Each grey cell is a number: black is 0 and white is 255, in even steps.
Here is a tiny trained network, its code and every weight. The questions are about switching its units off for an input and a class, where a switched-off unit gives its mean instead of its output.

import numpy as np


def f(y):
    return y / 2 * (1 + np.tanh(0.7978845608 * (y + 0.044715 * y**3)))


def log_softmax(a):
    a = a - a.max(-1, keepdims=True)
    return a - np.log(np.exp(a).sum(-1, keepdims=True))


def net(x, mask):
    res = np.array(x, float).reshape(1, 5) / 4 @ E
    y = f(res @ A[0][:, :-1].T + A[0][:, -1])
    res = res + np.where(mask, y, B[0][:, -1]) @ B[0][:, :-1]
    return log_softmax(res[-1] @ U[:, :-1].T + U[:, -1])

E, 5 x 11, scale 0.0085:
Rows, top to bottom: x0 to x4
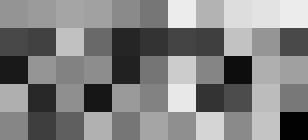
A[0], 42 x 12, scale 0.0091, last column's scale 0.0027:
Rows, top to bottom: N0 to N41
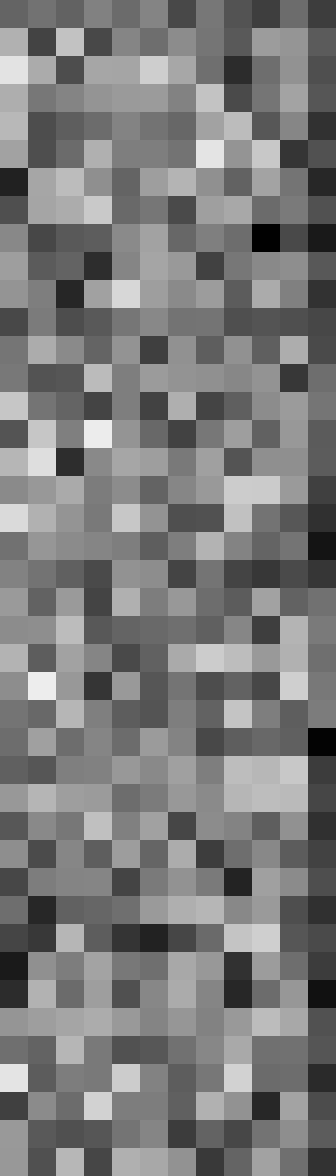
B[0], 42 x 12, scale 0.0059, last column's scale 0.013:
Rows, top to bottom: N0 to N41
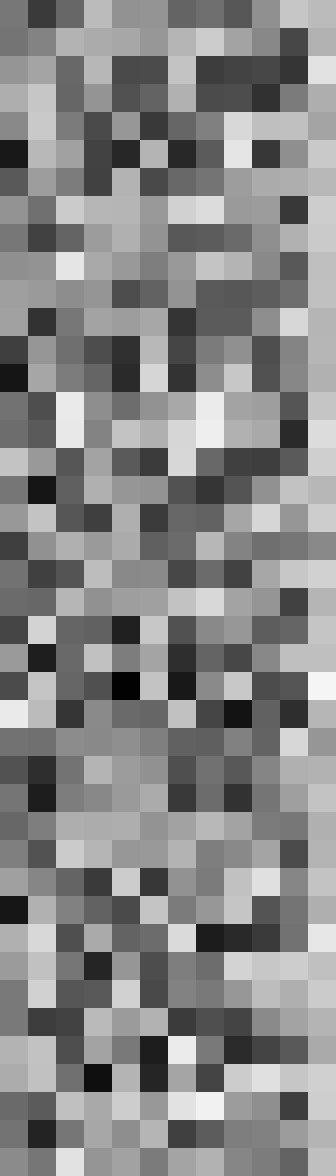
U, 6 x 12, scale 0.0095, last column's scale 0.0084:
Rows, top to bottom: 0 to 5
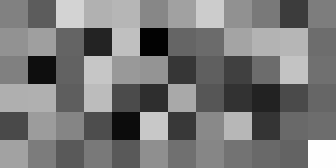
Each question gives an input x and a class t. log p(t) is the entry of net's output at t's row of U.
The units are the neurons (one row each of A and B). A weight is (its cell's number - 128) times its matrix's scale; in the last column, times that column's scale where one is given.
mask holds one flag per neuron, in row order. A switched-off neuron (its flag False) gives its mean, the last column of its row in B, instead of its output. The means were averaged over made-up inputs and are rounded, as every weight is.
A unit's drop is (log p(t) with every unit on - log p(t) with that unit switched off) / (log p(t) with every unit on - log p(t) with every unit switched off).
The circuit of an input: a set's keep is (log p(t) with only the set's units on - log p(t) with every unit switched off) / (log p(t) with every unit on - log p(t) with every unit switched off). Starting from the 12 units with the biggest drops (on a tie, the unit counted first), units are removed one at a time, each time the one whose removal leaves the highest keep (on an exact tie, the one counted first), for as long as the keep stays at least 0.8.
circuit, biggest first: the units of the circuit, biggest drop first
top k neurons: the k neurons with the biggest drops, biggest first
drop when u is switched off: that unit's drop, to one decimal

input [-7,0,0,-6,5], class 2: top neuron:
N20
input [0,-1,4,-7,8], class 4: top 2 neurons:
N5, N13
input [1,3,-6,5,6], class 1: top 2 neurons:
N38, N24
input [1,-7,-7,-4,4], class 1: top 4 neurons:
N38, N18, N4, N33
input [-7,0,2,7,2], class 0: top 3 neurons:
N21, N9, N41
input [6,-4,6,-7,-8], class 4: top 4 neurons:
N24, N12, N22, N14
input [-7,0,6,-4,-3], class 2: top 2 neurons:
N0, N11
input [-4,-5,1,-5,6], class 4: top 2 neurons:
N5, N13
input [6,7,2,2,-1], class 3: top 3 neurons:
N33, N25, N37
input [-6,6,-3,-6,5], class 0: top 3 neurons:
N7, N15, N39
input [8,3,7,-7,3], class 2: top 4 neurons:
N23, N28, N17, N36
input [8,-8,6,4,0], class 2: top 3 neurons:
N28, N36, N27
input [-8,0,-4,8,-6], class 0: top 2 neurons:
N9, N14
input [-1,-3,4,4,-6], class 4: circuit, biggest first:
N24
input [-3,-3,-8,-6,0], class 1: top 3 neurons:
N38, N18, N4
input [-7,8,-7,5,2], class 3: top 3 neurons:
N33, N25, N37
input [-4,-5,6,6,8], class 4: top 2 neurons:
N32, N13
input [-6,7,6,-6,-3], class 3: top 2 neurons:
N33, N37
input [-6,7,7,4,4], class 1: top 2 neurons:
N31, N34
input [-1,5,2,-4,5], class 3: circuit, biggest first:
N33
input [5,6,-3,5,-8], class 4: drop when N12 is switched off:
0.1
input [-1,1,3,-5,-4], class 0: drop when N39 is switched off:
0.1
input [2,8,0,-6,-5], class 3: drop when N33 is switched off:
0.8
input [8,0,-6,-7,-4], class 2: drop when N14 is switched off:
0.2
